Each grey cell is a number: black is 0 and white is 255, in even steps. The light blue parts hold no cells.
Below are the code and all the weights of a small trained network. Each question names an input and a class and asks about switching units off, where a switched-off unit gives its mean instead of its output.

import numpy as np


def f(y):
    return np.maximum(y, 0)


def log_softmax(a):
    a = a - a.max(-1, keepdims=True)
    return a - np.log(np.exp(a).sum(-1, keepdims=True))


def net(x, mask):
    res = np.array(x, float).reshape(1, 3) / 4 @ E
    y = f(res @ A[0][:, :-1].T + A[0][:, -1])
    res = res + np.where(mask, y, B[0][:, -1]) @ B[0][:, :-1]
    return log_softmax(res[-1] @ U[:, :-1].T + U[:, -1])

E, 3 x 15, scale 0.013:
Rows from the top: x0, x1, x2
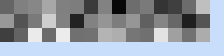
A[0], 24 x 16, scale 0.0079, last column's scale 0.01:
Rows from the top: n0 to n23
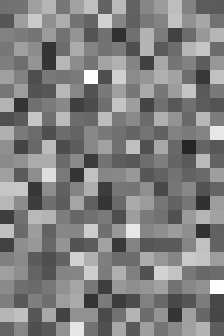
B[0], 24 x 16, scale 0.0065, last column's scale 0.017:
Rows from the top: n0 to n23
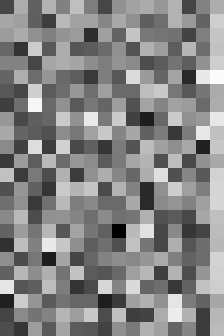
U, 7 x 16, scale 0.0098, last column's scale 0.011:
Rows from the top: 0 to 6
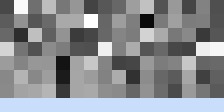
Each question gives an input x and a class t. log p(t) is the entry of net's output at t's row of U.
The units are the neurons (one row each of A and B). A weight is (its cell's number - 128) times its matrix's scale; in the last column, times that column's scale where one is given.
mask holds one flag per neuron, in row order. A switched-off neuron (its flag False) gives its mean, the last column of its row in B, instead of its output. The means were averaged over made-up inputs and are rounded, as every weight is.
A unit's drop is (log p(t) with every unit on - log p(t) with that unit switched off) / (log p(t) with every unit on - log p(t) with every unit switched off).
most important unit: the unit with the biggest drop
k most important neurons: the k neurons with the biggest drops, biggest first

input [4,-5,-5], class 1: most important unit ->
n13
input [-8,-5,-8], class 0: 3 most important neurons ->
[n5; n16; n8]
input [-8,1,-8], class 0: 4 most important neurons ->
[n5; n16; n8; n19]
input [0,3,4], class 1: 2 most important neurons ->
[n5; n8]
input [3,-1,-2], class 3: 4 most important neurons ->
[n19; n16; n0; n9]
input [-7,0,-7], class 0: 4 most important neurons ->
[n5; n16; n8; n19]
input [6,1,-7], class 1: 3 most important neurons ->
[n13; n22; n5]
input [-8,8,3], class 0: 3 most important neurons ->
[n5; n19; n16]
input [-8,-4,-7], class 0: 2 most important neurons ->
[n5; n16]
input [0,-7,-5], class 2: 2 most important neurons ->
[n3; n23]
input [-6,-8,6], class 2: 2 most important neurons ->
[n23; n18]
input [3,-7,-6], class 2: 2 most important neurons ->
[n3; n23]
